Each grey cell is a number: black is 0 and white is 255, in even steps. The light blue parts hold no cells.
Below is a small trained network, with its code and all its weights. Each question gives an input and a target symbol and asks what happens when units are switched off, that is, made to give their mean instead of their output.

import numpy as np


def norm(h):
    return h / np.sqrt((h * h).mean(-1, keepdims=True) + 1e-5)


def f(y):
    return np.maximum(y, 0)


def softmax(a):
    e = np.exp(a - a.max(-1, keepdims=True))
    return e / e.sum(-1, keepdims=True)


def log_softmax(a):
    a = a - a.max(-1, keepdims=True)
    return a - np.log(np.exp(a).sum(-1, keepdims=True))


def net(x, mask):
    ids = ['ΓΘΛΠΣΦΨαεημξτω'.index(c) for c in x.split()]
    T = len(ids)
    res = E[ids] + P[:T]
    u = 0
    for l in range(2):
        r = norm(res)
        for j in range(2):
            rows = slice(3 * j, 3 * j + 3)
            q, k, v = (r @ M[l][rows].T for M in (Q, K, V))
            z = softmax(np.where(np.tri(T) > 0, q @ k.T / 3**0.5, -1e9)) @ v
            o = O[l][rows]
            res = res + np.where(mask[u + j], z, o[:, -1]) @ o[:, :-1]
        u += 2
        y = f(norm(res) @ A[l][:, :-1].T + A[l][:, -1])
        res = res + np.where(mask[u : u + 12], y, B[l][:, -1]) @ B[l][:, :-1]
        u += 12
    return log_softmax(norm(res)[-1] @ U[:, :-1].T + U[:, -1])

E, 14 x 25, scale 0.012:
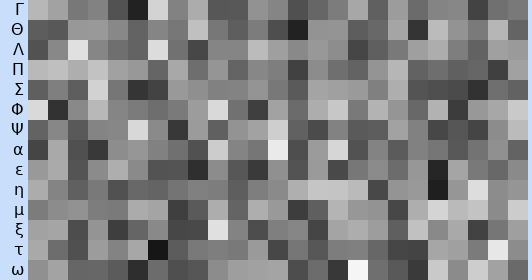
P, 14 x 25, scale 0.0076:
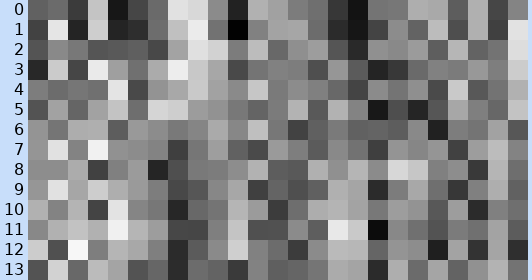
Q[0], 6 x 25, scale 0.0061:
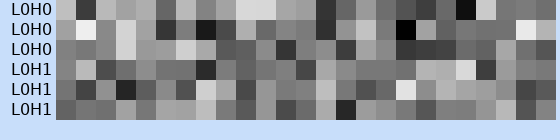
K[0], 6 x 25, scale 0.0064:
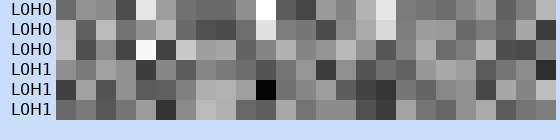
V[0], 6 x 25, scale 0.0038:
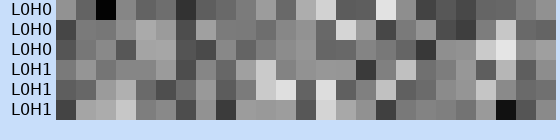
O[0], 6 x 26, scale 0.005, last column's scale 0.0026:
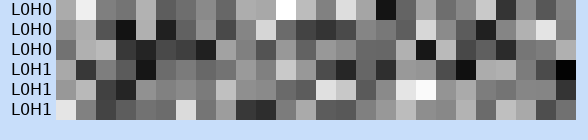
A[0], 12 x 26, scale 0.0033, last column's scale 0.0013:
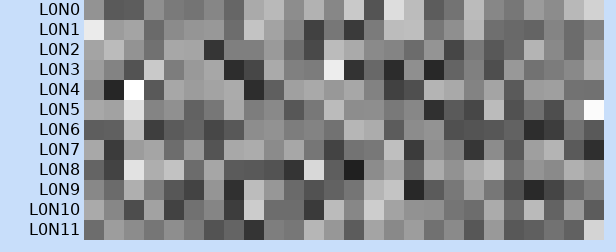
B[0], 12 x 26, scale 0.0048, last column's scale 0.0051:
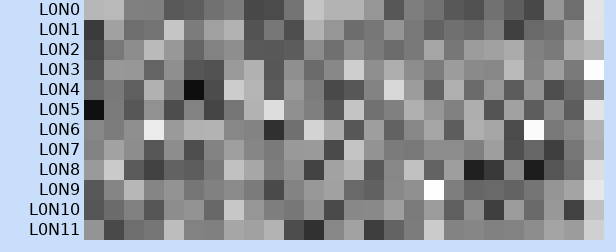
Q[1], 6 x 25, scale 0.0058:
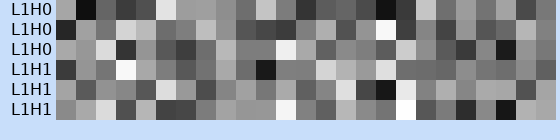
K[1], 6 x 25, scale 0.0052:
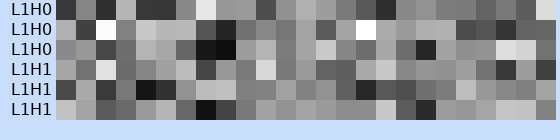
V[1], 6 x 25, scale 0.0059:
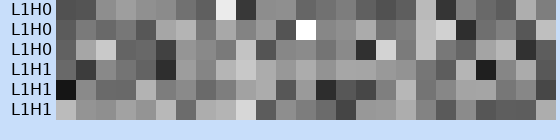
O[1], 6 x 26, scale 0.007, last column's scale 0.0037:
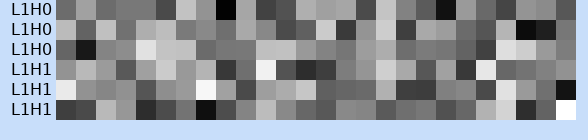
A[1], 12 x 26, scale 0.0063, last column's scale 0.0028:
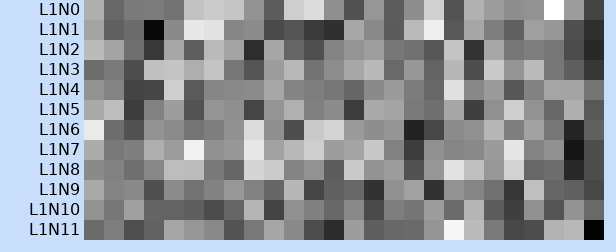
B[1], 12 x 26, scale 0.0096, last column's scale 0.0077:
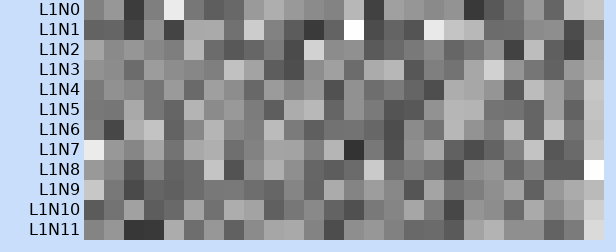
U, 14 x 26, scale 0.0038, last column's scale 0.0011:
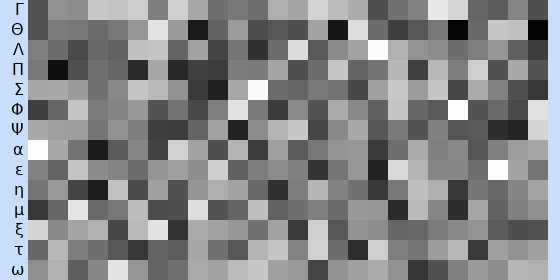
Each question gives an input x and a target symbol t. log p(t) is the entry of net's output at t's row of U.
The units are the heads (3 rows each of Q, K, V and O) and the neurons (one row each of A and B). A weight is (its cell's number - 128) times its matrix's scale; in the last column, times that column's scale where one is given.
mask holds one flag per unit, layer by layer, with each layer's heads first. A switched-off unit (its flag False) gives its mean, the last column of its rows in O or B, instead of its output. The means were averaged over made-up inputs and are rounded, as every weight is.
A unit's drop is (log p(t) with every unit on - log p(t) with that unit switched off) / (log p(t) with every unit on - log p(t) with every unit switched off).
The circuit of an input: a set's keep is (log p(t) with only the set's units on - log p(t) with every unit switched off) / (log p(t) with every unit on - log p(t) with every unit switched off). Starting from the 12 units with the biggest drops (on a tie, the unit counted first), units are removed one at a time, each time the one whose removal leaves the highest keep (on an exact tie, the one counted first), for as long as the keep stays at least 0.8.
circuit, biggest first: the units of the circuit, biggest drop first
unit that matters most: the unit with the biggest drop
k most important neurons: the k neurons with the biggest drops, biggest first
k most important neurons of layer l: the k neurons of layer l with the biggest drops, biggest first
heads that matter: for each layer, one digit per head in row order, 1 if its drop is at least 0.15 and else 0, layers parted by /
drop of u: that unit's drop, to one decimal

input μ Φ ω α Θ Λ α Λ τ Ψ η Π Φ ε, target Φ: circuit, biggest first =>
[L1H1]
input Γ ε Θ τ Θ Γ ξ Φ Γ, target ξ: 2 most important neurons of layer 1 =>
[L1N7; L1N8]
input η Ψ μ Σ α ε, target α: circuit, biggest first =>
[L1H1; L1N9; L1H0]
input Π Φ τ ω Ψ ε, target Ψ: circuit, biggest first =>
[L1H0; L1N2]
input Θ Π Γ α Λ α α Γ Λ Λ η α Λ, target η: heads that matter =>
00 / 01
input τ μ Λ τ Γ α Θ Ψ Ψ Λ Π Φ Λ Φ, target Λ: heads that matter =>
10 / 00
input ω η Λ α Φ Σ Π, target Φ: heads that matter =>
10 / 01
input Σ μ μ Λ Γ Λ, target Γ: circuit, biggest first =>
[L1N3; L0H0]
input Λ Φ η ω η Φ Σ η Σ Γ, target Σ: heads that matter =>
10 / 00
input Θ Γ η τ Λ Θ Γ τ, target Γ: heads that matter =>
00 / 00
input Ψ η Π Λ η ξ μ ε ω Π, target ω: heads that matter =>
00 / 10
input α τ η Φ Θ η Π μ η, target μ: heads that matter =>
10 / 00
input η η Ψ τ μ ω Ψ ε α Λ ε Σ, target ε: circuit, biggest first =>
[L1H1; L1N6]
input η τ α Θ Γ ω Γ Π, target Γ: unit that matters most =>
L1N3
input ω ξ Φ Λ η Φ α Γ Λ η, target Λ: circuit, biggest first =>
[L1N1; L0H0]
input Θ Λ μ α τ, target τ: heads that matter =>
00 / 10
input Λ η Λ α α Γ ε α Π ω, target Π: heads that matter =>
00 / 01
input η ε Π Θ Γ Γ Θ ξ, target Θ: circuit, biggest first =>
[L1H0; L0H0]
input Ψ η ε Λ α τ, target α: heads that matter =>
00 / 10
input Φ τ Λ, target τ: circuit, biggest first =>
[L1H0]
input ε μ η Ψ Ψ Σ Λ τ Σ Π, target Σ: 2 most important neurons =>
[L1N5; L1N2]
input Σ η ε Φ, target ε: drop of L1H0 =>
0.0
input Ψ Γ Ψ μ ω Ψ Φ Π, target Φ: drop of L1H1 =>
0.2
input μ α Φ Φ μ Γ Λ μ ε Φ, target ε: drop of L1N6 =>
0.3
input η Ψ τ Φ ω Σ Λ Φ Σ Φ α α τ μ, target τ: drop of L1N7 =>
0.0
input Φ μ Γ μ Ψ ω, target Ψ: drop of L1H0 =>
0.6
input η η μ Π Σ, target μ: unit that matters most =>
L0H0
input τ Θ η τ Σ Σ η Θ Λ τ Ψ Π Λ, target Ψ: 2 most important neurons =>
[L0N8; L1N2]
